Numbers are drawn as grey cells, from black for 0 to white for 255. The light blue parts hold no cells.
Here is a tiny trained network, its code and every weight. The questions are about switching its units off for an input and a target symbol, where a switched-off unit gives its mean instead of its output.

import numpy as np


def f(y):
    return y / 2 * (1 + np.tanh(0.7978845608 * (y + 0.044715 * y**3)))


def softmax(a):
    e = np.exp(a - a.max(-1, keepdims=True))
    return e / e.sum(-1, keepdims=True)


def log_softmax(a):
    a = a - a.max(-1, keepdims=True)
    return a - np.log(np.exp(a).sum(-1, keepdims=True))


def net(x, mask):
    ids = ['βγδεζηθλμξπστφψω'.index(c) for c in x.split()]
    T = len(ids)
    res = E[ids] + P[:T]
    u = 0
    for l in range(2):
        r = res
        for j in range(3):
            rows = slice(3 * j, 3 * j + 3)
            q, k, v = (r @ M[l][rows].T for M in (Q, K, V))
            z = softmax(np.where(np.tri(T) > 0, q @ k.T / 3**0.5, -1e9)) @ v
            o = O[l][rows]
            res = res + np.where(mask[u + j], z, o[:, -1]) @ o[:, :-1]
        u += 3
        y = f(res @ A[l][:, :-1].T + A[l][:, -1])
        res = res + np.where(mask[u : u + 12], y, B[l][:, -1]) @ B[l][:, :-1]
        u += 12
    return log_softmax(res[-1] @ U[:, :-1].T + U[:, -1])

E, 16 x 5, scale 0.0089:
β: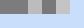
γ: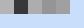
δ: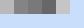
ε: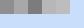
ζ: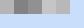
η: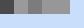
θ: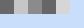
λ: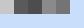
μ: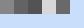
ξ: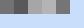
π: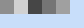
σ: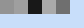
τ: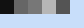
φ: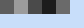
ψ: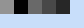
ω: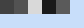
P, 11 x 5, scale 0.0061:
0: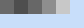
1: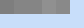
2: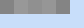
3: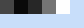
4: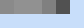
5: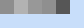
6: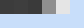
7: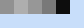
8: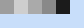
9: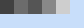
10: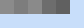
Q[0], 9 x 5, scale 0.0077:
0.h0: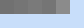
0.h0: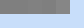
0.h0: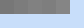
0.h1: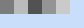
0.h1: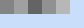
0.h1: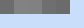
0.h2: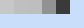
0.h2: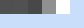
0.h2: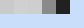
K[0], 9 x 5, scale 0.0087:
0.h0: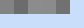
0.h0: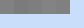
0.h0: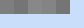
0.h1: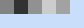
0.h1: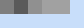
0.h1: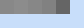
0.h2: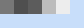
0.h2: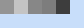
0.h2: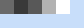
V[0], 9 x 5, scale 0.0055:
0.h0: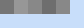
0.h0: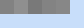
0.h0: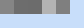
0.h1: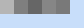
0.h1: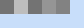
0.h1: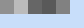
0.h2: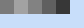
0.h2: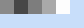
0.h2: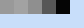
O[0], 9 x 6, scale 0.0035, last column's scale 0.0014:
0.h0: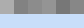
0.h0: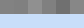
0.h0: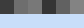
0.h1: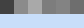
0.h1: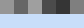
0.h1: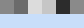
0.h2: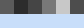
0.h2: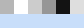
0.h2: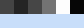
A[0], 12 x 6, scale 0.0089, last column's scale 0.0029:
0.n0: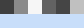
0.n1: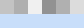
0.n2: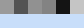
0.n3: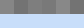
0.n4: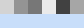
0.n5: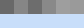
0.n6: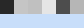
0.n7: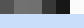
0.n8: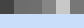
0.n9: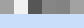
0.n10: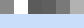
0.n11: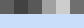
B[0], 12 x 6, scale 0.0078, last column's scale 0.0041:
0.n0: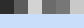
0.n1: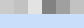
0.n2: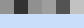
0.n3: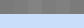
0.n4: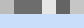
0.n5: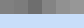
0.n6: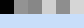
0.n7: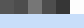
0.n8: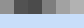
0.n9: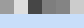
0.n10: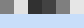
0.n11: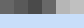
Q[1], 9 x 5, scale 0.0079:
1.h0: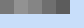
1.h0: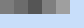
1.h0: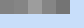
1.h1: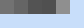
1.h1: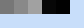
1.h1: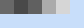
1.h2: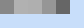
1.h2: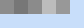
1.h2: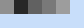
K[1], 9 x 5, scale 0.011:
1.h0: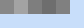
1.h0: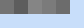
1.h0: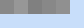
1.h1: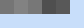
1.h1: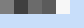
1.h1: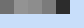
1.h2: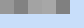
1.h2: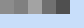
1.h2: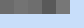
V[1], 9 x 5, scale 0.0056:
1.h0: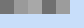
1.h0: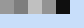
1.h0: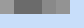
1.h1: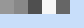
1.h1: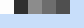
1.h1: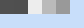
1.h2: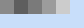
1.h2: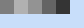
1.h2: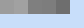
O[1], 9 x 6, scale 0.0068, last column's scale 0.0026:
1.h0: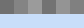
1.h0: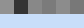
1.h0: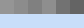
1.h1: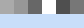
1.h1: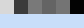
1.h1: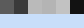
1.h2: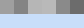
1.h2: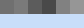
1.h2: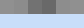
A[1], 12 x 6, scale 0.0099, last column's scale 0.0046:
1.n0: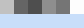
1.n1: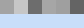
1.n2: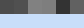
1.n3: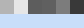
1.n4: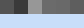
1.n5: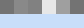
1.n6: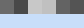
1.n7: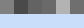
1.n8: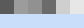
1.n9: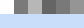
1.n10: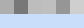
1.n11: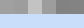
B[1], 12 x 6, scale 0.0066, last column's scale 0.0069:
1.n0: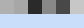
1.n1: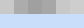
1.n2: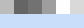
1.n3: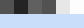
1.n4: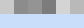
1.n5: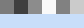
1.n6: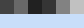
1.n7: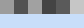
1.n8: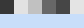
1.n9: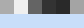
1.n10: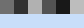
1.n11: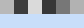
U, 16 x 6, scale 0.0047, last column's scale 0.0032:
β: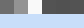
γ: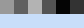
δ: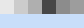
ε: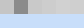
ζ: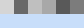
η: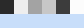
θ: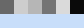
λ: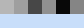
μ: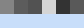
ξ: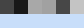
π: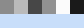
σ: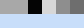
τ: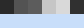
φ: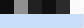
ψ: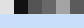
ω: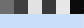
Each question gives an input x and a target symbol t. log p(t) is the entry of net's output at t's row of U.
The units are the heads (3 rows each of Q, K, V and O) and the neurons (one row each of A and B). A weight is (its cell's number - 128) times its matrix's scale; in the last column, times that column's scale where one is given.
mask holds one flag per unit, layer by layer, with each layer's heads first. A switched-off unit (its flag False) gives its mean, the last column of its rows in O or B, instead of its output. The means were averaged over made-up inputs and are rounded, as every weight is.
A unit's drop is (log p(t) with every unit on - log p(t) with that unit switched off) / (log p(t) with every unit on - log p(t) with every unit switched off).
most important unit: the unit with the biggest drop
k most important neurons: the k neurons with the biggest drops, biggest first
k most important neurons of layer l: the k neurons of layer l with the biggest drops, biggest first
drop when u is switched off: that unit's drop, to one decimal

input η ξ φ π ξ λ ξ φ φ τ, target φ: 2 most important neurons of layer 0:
0.n7, 0.n10
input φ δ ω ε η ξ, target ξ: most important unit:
0.n6
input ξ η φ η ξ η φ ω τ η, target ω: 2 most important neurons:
0.n0, 0.n7
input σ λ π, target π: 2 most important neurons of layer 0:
0.n10, 0.n9
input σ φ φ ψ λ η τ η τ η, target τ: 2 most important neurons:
1.n5, 0.n6
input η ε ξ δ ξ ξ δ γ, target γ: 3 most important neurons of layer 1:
1.n10, 1.n11, 1.n9
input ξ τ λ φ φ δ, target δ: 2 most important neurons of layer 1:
1.n9, 1.n1
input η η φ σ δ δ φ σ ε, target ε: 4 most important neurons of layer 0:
0.n6, 0.n4, 0.n1, 0.n7
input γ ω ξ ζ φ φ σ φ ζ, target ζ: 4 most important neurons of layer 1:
1.n10, 1.n11, 1.n1, 1.n5
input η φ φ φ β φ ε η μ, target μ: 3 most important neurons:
0.n4, 0.n6, 1.n5
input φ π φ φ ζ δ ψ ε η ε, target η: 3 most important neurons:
1.n8, 1.n3, 1.n2
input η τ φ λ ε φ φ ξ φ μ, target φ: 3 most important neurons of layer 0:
0.n7, 0.n10, 0.n11
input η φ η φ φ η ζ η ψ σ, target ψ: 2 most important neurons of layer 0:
0.n2, 0.n7
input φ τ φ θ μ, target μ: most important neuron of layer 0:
0.n4
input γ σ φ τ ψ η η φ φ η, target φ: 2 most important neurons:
0.n10, 0.n7
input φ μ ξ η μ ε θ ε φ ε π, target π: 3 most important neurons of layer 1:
1.n3, 1.n1, 1.n10
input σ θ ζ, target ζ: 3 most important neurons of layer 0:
0.n4, 0.n1, 0.n7
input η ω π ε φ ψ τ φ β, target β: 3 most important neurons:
0.n1, 1.n11, 0.n0
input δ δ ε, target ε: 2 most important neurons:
1.n1, 0.n6
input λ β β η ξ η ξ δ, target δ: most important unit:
0.n1
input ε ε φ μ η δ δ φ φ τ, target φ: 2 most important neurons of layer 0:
0.n10, 0.n7
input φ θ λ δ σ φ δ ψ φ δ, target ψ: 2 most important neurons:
0.n2, 0.n7
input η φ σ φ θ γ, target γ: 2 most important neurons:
1.n10, 0.n1
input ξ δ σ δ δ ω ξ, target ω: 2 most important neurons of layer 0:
0.n0, 0.n7
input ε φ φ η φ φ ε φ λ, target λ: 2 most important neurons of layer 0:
0.n4, 0.n2
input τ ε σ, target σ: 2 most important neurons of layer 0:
0.n4, 0.n0
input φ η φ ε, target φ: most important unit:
1.h1
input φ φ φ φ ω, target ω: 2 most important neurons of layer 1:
1.n2, 1.n4
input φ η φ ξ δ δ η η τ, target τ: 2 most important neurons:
1.n2, 0.n6
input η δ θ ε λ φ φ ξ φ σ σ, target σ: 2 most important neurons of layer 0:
0.n0, 0.n4
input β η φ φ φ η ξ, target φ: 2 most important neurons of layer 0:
0.n7, 0.n4
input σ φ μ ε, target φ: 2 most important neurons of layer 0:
0.n11, 0.n7
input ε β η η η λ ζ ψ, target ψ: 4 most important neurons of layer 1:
1.n2, 1.n4, 1.n6, 1.n8
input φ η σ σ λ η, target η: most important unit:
0.n6
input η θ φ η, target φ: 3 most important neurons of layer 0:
0.n7, 0.n10, 0.n4
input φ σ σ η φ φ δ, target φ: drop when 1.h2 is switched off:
0.1
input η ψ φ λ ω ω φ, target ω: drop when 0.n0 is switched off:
0.2
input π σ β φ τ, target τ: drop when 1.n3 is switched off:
-0.1
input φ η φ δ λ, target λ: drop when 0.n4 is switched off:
0.1
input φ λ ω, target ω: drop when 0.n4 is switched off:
0.1
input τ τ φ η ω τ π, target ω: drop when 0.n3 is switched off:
0.0
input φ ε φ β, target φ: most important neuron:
1.n8
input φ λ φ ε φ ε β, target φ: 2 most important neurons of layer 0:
0.n7, 0.n11
